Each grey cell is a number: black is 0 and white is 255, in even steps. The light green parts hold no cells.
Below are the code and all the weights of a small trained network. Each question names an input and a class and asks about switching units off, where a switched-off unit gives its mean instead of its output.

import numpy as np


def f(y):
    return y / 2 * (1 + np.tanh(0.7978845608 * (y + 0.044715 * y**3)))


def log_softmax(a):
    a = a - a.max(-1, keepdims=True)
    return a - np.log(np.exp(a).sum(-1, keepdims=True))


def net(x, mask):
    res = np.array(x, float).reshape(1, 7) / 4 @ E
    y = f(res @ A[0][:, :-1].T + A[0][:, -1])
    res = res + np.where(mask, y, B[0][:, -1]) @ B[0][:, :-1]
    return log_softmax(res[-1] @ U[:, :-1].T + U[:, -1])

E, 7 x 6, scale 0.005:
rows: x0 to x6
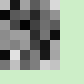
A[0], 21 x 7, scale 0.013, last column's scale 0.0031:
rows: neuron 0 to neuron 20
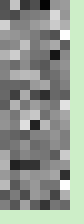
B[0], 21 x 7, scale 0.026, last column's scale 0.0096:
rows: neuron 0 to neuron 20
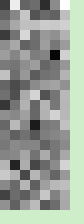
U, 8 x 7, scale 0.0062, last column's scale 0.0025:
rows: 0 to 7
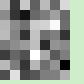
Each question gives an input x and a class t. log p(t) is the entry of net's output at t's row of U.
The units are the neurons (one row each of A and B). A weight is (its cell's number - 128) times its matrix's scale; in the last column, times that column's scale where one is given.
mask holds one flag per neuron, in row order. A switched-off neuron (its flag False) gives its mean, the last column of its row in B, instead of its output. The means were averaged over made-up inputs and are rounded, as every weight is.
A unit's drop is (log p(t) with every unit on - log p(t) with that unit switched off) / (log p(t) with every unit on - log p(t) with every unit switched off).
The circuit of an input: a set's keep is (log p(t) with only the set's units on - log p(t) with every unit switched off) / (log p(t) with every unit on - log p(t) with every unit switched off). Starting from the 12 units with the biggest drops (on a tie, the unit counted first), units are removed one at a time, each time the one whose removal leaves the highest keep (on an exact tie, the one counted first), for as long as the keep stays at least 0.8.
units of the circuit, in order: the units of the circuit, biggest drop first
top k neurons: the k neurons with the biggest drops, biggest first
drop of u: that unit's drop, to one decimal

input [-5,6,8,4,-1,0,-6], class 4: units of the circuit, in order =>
[neuron 9]
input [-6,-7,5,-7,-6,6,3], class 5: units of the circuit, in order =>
[neuron 12; neuron 19]
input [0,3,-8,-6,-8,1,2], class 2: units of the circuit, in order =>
[neuron 5; neuron 11]
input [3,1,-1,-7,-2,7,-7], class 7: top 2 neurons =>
[neuron 0; neuron 16]
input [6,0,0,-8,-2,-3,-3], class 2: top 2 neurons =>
[neuron 2; neuron 5]
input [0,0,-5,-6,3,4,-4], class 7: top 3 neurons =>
[neuron 16; neuron 0; neuron 9]
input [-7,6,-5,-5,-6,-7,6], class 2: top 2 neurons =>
[neuron 0; neuron 5]
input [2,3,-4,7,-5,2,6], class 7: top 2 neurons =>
[neuron 16; neuron 12]
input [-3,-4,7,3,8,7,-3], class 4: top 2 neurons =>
[neuron 9; neuron 20]
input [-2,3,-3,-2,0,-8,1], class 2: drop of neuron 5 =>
0.2
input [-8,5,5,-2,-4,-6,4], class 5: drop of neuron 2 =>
-0.1
